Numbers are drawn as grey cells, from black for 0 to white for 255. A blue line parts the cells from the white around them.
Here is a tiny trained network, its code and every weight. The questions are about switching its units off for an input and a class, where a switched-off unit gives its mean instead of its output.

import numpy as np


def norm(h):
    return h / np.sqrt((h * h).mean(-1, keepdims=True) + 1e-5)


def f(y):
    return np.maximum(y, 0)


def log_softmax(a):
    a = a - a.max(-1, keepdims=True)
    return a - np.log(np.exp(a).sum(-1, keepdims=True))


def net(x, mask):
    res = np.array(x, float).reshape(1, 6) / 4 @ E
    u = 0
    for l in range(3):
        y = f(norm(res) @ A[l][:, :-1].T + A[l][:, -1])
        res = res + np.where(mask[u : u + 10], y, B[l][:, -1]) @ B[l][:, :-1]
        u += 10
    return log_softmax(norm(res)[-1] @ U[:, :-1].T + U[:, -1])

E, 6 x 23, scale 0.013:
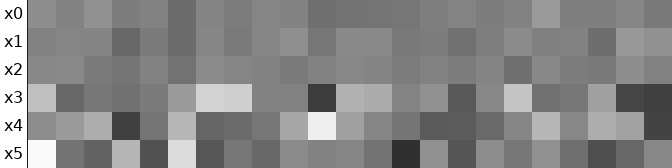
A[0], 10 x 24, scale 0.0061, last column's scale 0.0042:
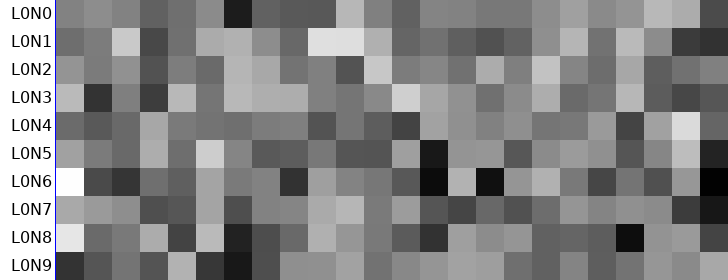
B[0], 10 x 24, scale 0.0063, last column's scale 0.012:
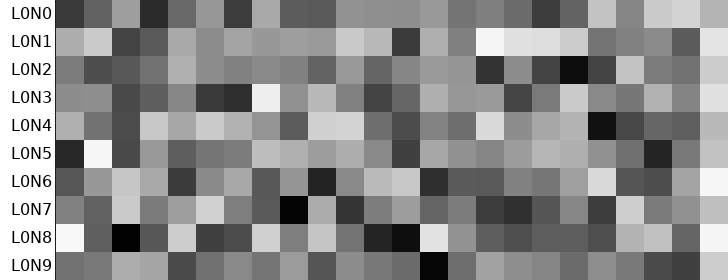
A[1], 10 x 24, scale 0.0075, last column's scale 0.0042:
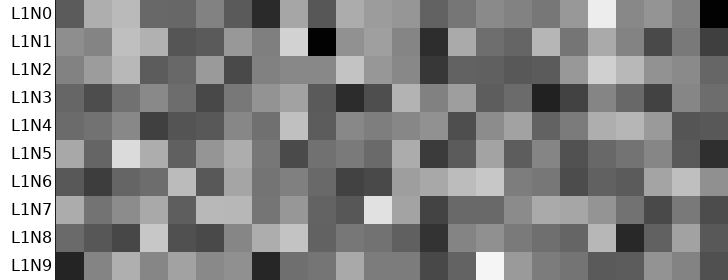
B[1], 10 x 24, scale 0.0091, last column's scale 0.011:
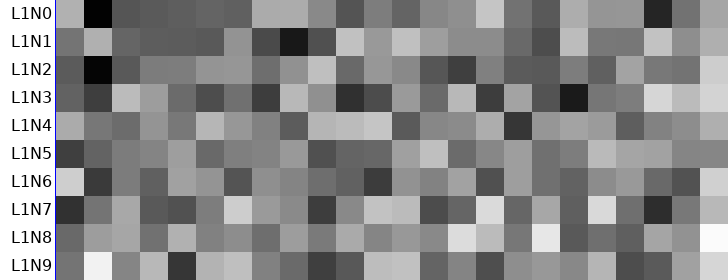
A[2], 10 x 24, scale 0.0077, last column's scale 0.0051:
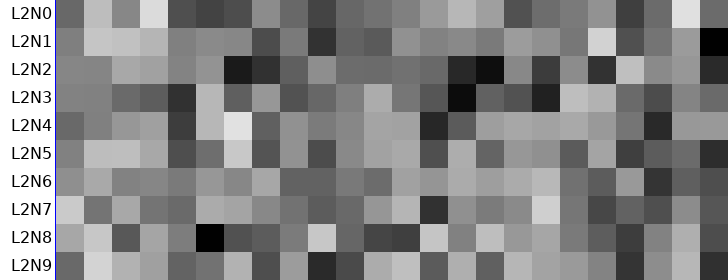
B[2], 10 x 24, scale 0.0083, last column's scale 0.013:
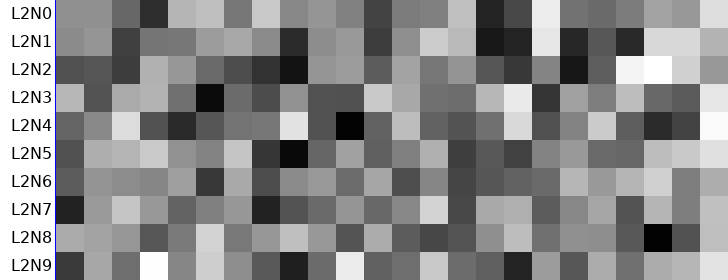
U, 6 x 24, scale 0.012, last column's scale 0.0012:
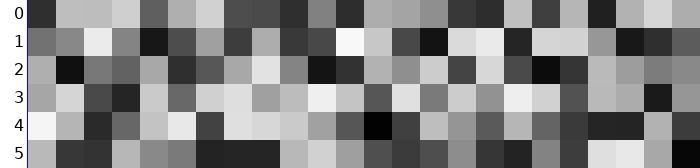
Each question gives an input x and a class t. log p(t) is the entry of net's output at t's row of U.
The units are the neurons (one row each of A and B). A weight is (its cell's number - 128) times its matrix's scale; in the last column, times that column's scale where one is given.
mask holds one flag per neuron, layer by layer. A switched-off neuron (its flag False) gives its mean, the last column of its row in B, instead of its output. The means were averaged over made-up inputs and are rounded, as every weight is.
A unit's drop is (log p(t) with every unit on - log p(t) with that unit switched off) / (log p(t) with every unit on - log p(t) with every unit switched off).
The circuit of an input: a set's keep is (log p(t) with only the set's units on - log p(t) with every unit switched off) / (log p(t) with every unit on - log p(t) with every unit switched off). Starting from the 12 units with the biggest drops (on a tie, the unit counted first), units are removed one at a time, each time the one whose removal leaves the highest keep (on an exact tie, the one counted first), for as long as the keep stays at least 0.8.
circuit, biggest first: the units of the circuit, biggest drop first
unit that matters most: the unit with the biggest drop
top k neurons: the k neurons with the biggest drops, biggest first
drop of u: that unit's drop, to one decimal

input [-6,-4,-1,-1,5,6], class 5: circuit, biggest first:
(L0N8)
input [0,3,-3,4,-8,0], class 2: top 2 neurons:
(L0N6 L1N6)
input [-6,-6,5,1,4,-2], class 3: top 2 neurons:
(L0N1 L0N6)
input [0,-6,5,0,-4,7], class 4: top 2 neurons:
(L0N8 L1N9)
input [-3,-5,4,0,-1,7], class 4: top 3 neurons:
(L0N8 L1N9 L0N9)
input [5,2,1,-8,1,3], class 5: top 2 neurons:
(L0N8 L0N0)
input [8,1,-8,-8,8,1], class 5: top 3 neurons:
(L0N6 L2N2 L0N7)
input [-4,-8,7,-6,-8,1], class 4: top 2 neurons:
(L0N6 L0N4)
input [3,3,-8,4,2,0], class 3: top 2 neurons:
(L0N3 L0N1)
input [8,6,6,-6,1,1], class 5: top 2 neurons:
(L0N8 L0N6)
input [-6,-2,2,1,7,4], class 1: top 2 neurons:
(L0N6 L0N3)
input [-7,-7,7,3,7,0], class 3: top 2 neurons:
(L0N1 L0N6)
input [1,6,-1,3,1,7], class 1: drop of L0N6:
1.7
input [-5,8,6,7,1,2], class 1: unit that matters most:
L0N6
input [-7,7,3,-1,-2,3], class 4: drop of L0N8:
1.0
